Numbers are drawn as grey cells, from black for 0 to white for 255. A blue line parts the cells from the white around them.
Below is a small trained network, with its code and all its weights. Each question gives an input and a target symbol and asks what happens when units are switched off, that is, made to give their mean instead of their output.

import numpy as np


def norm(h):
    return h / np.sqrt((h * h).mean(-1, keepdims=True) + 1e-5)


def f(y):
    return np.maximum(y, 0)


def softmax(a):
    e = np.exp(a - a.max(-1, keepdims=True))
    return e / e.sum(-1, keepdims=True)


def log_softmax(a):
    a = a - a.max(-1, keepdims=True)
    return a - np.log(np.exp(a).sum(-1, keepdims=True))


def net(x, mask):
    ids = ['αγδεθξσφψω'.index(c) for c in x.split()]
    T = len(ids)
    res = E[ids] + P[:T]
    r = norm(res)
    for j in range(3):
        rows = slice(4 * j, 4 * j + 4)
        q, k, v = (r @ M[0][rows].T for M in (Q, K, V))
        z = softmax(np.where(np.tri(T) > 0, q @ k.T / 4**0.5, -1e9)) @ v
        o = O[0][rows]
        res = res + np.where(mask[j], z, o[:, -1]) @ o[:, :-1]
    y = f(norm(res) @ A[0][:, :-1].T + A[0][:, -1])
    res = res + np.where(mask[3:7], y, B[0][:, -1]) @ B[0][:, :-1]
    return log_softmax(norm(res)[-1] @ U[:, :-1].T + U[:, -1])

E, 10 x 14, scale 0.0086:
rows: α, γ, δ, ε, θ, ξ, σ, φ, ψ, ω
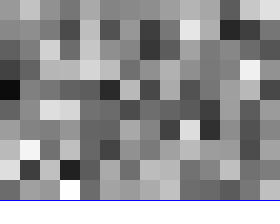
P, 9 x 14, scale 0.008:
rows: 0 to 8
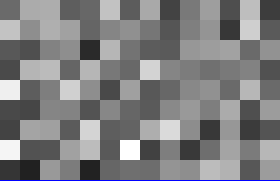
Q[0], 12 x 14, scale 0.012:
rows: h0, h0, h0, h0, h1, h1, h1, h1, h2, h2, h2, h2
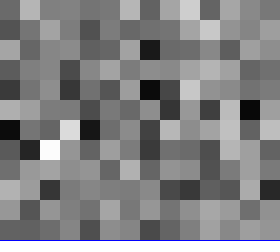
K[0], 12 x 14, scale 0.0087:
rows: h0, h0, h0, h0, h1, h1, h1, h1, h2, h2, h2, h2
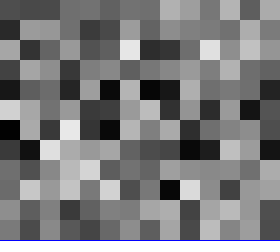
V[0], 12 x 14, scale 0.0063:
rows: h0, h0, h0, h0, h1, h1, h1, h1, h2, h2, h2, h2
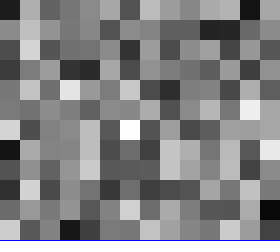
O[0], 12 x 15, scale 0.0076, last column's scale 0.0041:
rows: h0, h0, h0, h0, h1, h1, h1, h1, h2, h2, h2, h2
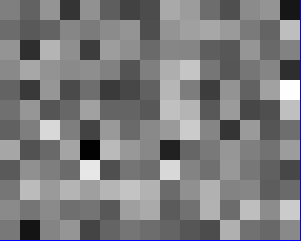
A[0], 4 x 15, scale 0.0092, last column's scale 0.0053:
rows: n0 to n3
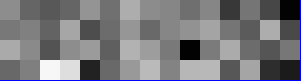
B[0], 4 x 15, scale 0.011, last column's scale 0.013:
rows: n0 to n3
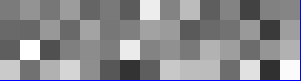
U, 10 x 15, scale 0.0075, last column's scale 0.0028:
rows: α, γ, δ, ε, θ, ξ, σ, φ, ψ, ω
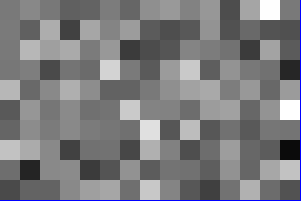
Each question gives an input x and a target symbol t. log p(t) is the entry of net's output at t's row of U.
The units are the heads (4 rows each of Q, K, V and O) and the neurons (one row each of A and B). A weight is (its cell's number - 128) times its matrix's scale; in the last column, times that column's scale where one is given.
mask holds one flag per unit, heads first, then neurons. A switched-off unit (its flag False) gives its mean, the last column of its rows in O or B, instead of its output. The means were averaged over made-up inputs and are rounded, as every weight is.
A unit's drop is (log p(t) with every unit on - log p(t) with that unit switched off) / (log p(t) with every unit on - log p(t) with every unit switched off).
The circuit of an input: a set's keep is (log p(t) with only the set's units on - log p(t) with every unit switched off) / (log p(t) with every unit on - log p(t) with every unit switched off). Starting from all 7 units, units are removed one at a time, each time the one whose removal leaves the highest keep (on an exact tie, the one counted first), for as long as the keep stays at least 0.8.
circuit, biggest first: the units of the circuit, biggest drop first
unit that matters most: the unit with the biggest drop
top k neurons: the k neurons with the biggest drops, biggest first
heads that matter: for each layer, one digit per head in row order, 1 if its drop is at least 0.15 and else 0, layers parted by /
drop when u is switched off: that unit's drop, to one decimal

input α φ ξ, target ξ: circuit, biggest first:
[h1; n2]
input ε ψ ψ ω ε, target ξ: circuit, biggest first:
[h0; n2]
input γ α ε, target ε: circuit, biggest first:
[h1; n3; h2; n2]
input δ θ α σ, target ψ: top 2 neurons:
[n3; n2]
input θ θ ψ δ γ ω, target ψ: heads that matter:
001
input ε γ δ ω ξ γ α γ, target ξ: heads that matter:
000
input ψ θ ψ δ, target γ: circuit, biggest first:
[h0; n3; h1]
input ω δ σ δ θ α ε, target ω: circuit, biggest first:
[h0; n3; h2; h1]
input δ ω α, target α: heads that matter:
011
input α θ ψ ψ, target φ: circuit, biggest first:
[h0; h1; n3; h2]
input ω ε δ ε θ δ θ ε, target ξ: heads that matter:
100
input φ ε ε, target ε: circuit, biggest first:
[h1; n3; h2; h0]
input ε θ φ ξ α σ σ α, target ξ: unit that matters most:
h0
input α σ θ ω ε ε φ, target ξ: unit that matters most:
h2
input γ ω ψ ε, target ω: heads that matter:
110
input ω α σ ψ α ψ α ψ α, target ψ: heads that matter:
001
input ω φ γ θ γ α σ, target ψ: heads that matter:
111
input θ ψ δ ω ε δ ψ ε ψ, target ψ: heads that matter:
000
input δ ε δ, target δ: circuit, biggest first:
[h0; n3]
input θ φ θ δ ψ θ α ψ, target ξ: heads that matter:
100
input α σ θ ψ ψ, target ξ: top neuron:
[n2]
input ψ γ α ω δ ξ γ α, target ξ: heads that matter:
000
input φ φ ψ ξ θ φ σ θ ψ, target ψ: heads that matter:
001
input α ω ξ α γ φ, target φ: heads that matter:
111
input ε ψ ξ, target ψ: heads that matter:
001
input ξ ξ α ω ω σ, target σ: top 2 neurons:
[n3; n1]
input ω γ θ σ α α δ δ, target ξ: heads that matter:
100
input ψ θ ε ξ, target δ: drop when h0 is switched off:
1.1
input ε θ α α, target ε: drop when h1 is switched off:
0.5
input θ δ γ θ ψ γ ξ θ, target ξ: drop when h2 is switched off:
0.0
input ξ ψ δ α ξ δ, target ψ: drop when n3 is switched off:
0.1
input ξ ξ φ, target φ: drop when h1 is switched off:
0.6
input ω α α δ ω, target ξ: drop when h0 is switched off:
0.2
